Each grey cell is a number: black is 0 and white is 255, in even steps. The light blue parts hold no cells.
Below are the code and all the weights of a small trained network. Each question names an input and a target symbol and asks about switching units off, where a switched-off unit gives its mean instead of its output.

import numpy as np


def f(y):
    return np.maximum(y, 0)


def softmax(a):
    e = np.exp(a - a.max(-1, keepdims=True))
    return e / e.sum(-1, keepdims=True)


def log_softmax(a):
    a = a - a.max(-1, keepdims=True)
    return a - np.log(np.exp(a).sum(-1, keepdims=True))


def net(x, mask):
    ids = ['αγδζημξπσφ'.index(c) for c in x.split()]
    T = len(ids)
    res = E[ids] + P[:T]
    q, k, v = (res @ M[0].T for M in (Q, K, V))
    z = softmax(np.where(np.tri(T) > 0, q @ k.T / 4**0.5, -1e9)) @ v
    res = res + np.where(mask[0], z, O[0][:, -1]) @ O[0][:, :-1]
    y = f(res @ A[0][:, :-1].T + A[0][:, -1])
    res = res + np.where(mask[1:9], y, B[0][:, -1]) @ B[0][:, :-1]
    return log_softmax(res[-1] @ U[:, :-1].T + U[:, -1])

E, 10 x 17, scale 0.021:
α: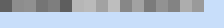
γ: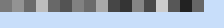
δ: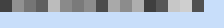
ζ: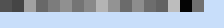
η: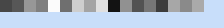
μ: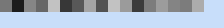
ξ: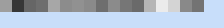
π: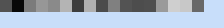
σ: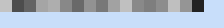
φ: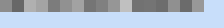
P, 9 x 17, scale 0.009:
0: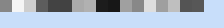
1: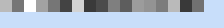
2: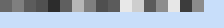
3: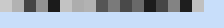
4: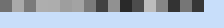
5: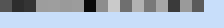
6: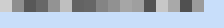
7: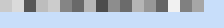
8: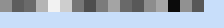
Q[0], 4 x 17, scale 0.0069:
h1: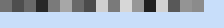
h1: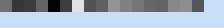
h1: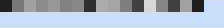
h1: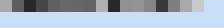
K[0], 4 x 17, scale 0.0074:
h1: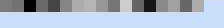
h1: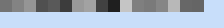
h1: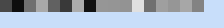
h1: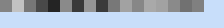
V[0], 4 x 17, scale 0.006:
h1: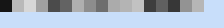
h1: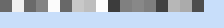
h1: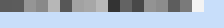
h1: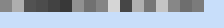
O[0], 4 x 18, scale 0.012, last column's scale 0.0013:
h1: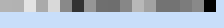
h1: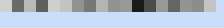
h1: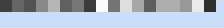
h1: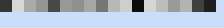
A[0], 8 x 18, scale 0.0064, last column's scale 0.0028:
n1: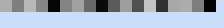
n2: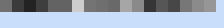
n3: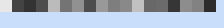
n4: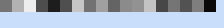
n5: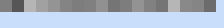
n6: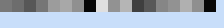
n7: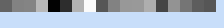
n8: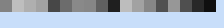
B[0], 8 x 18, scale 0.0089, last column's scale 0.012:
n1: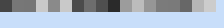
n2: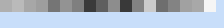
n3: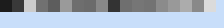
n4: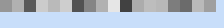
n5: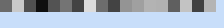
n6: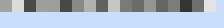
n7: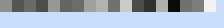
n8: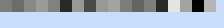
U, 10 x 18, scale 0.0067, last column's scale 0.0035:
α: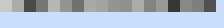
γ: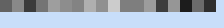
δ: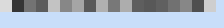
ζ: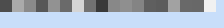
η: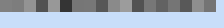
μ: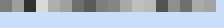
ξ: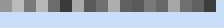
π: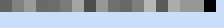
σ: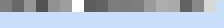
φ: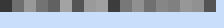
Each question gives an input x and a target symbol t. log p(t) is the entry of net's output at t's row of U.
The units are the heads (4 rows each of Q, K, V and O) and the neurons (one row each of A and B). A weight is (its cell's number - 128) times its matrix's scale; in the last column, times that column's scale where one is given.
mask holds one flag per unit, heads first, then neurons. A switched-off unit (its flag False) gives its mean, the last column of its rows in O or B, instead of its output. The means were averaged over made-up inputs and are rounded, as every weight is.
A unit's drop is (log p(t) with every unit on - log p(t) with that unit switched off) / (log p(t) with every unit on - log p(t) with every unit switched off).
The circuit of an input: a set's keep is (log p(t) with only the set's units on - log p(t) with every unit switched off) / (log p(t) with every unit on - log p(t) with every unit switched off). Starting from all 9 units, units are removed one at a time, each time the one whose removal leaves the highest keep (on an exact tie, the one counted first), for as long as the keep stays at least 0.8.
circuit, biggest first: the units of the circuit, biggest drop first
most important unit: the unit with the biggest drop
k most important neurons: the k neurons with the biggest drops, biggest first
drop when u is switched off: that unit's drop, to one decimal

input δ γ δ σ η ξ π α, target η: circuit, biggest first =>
(n6, n3, h1)
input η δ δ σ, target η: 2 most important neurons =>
(n6, n3)
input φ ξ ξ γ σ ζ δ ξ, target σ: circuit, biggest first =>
(h1, n6)
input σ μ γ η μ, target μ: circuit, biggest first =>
(h1)
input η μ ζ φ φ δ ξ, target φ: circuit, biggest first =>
(h1, n3)
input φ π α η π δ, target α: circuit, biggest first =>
(h1, n6)
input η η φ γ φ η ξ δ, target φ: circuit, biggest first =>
(n3, h1)
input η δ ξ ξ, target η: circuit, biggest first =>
(n6, n3, h1, n5)
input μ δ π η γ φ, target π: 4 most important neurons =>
(n3, n2, n7, n1)
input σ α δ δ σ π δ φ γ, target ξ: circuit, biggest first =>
(h1, n1)
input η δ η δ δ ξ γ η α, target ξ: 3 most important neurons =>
(n6, n2, n7)
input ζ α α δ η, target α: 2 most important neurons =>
(n3, n5)
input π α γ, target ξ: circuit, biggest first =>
(n8, h1)
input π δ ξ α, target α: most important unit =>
n7
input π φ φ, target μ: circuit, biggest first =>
(n4, h1)
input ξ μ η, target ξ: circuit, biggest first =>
(n2, h1, n6)
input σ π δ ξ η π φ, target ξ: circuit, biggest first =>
(n6, h1, n2)
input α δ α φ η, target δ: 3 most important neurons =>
(n6, n2, n1)
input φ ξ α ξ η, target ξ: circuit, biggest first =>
(h1, n2, n6)
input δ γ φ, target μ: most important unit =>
n1
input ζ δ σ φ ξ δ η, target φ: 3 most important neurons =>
(n6, n5, n2)
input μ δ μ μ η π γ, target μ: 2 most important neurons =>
(n6, n8)
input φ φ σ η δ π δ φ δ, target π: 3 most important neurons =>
(n2, n3, n7)
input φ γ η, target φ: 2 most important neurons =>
(n5, n6)
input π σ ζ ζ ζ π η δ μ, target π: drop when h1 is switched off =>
0.7
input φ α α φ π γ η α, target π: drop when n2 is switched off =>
0.2
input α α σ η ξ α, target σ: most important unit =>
n3
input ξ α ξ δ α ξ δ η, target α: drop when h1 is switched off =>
0.6
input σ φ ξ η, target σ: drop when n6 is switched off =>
0.2
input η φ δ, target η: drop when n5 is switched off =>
0.1
